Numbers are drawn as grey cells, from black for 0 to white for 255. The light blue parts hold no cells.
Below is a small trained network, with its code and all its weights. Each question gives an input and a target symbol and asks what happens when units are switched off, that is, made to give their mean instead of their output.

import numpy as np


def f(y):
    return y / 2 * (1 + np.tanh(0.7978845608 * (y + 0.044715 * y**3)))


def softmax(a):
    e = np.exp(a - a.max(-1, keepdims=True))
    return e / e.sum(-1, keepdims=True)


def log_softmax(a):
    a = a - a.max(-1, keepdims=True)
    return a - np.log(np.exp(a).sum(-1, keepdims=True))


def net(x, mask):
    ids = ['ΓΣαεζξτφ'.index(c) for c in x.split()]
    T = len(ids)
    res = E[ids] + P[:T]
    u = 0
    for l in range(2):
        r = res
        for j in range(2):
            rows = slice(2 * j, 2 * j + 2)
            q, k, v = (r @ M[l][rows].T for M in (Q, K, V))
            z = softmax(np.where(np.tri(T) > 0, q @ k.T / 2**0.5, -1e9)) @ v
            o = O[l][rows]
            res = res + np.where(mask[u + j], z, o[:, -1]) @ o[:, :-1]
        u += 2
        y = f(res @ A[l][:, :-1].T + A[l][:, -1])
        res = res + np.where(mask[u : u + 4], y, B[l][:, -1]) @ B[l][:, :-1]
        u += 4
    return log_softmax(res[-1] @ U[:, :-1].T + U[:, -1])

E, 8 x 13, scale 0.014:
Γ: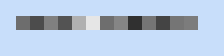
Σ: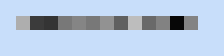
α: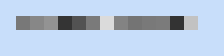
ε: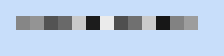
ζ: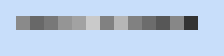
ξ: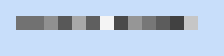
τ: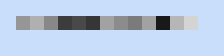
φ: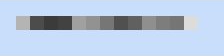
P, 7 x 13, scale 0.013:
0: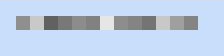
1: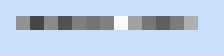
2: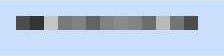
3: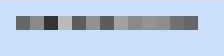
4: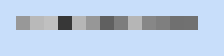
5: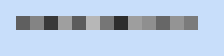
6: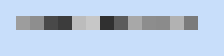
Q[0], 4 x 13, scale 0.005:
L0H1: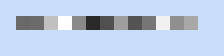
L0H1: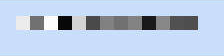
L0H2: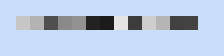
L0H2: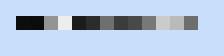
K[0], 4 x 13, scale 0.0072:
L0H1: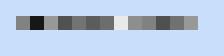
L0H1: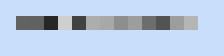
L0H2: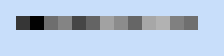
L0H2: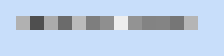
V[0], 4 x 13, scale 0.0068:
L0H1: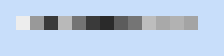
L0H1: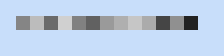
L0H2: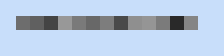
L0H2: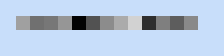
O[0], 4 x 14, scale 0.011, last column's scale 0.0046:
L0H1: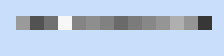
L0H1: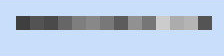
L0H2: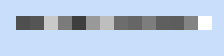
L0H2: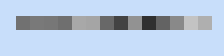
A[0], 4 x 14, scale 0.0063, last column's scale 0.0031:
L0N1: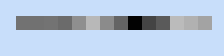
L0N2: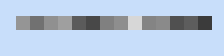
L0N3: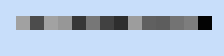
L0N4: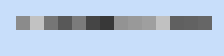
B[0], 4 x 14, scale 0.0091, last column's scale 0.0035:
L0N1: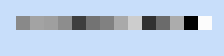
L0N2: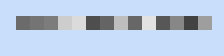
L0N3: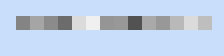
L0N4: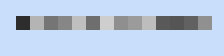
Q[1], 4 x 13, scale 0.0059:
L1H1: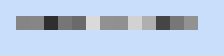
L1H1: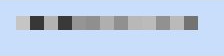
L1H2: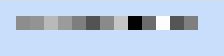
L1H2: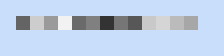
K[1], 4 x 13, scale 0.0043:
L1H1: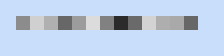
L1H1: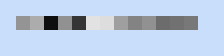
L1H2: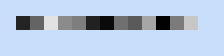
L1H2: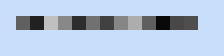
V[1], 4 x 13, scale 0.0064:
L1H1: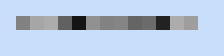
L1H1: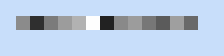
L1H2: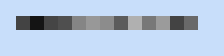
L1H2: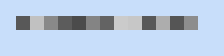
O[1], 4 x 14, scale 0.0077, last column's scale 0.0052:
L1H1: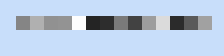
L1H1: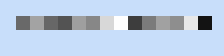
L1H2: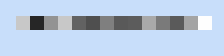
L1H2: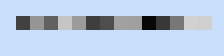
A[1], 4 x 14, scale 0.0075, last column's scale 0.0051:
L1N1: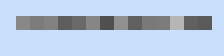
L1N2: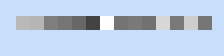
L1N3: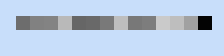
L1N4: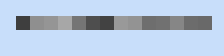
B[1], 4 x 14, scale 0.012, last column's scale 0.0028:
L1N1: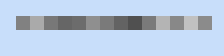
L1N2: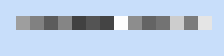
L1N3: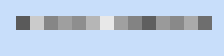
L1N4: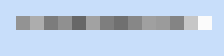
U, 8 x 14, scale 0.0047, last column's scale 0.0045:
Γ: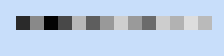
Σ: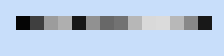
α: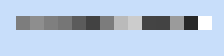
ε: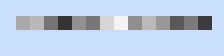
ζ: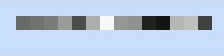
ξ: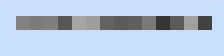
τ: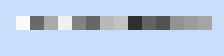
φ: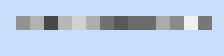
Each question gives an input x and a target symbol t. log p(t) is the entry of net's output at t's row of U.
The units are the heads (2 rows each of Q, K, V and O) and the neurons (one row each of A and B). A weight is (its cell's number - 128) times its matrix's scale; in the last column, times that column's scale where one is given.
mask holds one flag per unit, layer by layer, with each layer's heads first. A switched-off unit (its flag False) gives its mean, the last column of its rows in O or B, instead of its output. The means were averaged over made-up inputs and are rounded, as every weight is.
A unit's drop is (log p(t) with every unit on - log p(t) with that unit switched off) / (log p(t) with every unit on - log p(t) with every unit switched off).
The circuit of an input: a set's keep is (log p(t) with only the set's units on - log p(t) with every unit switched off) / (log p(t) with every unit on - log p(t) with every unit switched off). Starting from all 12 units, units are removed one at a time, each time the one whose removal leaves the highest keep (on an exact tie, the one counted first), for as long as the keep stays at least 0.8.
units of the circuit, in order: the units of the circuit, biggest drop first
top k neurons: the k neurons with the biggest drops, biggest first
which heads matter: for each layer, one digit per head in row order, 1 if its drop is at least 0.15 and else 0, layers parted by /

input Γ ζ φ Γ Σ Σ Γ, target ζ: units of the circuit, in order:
L0H2, L1H1
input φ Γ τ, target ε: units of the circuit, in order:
L0H1, L1H2, L1H1
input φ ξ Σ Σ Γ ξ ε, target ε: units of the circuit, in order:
L1H2, L0H1
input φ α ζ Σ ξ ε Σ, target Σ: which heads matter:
11 / 01
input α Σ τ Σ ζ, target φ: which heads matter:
10 / 11
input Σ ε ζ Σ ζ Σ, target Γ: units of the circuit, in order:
L1H1, L0H1
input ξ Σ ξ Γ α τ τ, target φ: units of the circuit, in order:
L1N4, L1H1, L1H2, L0H1
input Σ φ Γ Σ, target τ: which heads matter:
01 / 01
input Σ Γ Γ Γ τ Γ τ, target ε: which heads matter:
01 / 10
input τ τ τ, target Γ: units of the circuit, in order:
L0H2, L1H2
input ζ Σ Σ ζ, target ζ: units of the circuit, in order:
L1H1, L0H2
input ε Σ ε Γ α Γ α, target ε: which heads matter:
01 / 01
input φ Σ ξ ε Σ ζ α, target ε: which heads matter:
11 / 11
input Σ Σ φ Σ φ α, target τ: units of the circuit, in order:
L0H1, L1H2, L0H2
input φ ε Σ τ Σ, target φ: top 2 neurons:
L0N3, L0N1
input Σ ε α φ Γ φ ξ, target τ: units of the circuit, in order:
L0H1, L1H2
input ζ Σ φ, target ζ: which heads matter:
01 / 10
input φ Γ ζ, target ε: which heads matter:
10 / 01
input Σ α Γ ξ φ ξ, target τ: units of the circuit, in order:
L1H2, L0H2, L0H1
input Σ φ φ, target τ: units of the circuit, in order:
L0H1, L1H2
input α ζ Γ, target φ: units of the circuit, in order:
L1N4, L1H2, L1H1, L0H1
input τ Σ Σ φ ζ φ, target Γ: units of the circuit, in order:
L1H1, L0H1, L0H2
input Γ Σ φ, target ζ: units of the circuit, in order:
L0H2, L1H1
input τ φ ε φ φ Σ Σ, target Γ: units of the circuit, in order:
L1H1, L0N3, L1H2, L0H2
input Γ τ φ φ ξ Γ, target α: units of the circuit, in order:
L0N1
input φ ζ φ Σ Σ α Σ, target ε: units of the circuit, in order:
L0H1, L1H2
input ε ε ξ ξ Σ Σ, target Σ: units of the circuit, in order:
L1H2, L0H1
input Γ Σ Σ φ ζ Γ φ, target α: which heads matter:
11 / 01
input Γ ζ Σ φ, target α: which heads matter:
11 / 10
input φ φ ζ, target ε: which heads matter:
10 / 11
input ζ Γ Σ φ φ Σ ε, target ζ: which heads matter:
11 / 10
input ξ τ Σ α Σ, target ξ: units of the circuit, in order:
L0H2, L0N1, L1N2
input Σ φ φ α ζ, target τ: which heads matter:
01 / 11
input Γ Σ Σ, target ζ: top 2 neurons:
L0N4, L0N2
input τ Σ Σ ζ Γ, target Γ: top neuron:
L1N1
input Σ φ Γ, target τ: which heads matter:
11 / 11
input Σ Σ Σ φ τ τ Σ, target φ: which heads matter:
00 / 00
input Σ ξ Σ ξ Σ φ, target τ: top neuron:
L0N3
